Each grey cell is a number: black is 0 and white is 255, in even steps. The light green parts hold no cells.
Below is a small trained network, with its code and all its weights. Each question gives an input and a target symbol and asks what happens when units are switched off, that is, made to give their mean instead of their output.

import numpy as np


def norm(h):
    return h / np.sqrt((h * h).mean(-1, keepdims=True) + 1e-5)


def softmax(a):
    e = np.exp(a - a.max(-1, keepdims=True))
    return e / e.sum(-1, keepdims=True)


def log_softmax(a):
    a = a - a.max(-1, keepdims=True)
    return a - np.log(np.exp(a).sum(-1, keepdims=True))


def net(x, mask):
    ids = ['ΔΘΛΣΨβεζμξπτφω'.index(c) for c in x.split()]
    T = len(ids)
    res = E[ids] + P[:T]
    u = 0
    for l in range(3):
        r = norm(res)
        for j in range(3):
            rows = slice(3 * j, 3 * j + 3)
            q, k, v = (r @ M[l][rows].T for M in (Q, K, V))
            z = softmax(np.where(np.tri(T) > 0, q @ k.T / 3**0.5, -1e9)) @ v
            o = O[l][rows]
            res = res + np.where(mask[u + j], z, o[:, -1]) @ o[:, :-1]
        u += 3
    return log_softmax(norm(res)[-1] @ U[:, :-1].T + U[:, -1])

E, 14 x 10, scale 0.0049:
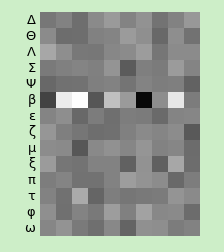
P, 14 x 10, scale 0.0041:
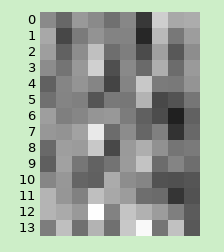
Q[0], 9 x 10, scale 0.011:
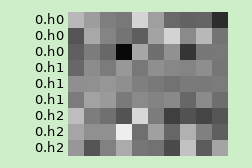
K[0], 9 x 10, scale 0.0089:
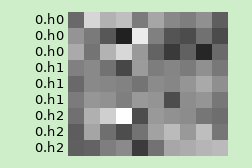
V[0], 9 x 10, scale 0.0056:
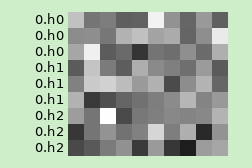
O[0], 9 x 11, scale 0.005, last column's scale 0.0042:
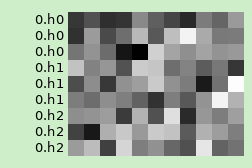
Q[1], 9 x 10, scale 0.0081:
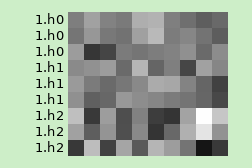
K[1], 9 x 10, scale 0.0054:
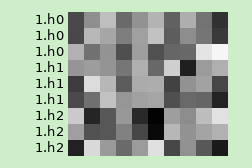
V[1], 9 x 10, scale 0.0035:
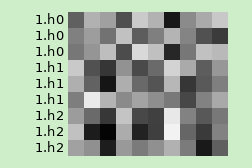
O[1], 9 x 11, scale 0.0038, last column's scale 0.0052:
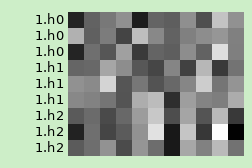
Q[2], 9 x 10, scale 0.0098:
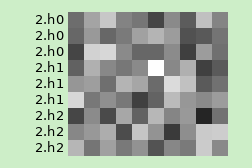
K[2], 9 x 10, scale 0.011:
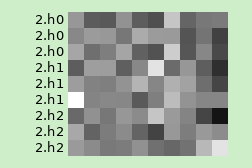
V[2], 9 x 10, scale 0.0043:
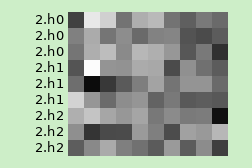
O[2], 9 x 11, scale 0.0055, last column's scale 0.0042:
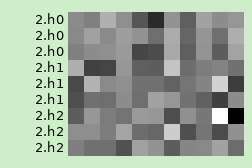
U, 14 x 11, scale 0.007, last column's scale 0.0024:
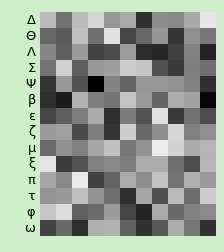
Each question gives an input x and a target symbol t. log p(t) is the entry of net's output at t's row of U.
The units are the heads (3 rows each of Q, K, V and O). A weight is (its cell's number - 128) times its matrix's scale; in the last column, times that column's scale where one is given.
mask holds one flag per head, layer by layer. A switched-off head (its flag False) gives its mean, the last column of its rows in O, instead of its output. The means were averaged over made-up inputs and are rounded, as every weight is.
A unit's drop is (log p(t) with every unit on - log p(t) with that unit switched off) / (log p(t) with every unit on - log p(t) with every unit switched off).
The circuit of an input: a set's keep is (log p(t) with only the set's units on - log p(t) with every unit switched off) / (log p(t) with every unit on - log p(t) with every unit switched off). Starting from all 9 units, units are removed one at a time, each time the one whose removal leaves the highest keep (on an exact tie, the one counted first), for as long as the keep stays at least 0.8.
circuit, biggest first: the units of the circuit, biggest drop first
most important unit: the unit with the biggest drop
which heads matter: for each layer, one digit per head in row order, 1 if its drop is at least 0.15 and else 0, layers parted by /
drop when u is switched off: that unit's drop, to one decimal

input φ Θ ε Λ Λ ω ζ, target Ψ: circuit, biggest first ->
(0.h0 1.h2)
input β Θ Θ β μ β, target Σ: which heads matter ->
010 / 010 / 011
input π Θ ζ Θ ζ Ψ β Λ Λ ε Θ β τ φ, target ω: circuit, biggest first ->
(0.h0 2.h2)
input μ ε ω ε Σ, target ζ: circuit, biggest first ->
(0.h2 2.h2 0.h0)
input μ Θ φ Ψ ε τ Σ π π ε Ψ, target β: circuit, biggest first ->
(0.h2 1.h2)
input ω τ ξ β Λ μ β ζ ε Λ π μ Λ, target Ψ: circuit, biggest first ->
(0.h0 2.h2)
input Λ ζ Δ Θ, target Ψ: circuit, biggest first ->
(0.h2 0.h0 2.h2)
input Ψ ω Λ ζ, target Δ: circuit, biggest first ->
(0.h0 1.h2)
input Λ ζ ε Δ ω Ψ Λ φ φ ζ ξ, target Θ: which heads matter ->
101 / 001 / 010
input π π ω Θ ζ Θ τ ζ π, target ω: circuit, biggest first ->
(0.h0 1.h2 0.h2)
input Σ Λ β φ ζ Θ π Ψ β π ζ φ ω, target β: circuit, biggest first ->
(0.h2 2.h2)
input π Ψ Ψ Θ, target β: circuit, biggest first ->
(0.h2 2.h2)
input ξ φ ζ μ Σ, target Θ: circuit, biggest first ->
(0.h0 1.h2 0.h2)
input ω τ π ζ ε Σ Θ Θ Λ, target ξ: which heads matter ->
110 / 101 / 010
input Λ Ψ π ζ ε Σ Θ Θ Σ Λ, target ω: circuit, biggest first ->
(0.h0 0.h2 1.h2)
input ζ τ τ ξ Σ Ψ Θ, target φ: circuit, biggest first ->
(0.h2 1.h2)
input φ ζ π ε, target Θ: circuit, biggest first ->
(0.h2 0.h0 1.h2)
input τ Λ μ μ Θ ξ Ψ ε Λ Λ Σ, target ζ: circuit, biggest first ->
(0.h2 0.h0 1.h2 0.h1)
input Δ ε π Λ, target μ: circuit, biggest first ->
(0.h0 1.h2)
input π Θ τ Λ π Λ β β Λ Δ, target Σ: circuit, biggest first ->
(0.h1 1.h1)
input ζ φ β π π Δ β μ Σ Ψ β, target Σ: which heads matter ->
010 / 011 / 111
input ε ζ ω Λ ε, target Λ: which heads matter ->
100 / 001 / 100
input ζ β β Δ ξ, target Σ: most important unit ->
0.h1
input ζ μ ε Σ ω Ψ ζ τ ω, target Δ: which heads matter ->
101 / 001 / 000
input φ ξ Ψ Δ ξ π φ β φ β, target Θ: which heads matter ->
111 / 111 / 011
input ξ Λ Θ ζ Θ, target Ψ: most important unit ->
1.h2
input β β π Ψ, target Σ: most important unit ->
1.h1
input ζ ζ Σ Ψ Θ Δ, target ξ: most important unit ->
0.h0
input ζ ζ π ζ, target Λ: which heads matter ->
100 / 001 / 100
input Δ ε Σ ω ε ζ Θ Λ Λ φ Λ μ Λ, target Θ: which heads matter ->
101 / 001 / 000
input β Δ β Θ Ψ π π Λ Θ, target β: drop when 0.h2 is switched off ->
0.9
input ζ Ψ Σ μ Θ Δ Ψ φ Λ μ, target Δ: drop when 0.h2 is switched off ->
0.4
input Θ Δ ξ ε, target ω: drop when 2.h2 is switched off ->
0.1
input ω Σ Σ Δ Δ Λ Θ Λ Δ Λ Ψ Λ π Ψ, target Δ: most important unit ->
0.h2
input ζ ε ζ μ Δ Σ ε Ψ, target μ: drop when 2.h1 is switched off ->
0.2
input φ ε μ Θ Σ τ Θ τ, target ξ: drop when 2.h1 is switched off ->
0.5
